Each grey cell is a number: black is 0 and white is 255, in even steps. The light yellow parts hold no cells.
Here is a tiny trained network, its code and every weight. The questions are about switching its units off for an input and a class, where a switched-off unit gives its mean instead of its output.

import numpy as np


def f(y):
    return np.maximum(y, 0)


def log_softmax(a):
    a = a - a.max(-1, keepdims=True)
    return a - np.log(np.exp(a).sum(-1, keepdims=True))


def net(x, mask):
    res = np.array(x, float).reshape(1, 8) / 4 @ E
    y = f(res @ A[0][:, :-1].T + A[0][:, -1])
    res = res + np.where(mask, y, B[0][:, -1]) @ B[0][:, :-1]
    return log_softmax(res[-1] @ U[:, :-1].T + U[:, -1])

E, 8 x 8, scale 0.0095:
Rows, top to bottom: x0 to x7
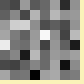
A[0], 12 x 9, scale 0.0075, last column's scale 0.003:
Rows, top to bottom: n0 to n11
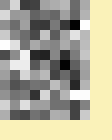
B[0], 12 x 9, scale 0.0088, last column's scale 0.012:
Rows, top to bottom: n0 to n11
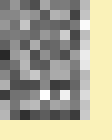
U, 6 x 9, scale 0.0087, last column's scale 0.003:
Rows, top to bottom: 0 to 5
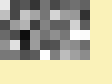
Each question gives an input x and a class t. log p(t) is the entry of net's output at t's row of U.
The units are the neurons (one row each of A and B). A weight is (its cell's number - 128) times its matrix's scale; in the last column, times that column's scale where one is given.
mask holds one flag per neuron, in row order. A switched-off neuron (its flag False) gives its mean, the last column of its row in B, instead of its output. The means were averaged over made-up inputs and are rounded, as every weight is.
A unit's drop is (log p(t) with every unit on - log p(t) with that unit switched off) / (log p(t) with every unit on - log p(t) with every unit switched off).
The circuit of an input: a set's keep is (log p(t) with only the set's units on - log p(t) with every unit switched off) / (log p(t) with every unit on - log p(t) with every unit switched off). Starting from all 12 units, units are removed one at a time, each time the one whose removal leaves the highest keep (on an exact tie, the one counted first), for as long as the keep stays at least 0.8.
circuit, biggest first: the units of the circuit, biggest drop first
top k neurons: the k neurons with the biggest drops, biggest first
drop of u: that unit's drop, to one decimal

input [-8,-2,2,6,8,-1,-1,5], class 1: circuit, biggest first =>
(n10)
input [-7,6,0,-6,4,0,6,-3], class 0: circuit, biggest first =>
(n8, n11)
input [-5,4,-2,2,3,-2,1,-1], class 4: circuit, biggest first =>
(n2, n4, n9)
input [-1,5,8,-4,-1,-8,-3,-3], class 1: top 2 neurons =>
(n10, n7)
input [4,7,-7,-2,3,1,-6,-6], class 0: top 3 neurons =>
(n11, n8, n9)
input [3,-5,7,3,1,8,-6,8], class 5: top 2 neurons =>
(n9, n3)
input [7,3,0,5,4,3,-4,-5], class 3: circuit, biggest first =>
(n2, n1, n3)
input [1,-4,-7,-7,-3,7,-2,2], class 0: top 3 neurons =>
(n11, n8, n5)
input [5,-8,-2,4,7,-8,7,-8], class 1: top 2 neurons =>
(n7, n10)
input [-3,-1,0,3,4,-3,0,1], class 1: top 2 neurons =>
(n10, n7)
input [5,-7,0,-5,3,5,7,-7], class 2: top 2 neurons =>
(n5, n11)
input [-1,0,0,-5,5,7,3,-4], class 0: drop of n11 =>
0.1
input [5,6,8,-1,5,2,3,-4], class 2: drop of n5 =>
0.2
